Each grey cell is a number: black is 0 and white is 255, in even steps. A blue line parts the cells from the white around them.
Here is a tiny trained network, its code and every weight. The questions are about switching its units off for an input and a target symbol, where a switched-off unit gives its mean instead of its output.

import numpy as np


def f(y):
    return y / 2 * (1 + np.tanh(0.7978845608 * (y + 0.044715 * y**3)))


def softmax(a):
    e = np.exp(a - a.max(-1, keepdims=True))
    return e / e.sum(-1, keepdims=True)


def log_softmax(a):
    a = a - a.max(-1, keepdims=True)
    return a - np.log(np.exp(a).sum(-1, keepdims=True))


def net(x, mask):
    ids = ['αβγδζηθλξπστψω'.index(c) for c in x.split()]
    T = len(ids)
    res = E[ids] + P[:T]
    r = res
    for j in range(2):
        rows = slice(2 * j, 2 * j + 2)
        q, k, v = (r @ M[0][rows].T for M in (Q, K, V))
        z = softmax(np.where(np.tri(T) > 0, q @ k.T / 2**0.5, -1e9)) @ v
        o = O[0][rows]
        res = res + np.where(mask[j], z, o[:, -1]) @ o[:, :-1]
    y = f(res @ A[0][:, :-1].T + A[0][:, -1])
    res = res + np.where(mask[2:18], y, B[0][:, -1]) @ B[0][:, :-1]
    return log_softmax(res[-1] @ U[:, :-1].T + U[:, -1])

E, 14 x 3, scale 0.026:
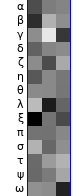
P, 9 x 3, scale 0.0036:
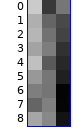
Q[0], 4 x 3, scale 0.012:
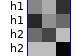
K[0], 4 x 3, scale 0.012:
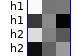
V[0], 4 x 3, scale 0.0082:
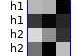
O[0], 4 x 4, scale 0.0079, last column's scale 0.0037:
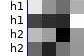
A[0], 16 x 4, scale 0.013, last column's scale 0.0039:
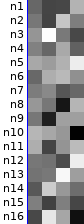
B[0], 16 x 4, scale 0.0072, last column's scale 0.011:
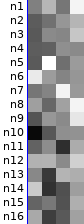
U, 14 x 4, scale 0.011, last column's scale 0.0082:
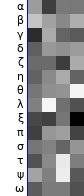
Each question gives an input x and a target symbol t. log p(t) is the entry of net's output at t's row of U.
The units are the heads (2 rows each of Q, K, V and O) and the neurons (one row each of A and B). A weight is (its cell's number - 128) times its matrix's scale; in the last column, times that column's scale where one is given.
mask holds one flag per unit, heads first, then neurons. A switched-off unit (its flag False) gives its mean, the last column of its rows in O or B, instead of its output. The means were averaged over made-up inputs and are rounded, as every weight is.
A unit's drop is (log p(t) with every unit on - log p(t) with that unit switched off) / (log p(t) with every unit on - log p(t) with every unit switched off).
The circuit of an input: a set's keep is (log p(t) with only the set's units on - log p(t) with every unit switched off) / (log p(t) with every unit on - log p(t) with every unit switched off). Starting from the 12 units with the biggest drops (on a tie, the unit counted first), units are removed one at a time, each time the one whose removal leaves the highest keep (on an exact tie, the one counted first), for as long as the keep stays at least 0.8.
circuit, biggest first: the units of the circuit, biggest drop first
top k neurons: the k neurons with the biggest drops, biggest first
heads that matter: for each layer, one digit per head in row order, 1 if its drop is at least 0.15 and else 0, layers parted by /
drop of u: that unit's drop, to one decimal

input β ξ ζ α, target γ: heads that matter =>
11
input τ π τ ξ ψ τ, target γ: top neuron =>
(n8)
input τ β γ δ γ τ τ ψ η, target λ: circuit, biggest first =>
(h1, n5)
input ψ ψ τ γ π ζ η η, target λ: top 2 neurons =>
(n5, n13)
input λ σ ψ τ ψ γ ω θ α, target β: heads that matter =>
10
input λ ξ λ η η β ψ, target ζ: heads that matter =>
11
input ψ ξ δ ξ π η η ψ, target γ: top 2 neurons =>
(n1, n9)
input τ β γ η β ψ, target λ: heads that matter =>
01
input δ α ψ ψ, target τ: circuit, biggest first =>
(h2, n13, h1)
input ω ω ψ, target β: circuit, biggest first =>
(h2, h1)
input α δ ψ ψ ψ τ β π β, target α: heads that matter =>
01
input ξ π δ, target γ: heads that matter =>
11
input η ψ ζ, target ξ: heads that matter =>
01
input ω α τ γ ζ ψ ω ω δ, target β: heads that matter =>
10
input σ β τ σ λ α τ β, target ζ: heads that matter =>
00
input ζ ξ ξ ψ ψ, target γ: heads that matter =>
11
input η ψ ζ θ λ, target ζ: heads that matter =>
00
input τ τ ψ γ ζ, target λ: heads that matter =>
01
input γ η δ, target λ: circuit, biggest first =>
(h2)
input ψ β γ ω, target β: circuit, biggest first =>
(h1)
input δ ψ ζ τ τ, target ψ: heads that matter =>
11
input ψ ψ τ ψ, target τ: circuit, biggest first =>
(h2, h1)
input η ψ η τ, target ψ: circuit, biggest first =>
(h2, n13, n6)
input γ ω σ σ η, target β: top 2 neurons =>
(n8, n9)
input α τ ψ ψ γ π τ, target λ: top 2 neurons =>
(n5, n3)
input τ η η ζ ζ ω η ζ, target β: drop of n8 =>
0.1
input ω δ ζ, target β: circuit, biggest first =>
(h2)
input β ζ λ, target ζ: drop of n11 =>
0.4
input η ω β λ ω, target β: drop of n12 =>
0.3
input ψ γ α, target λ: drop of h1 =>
0.5
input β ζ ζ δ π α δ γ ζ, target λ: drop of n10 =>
0.0
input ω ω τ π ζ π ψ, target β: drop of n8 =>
0.1
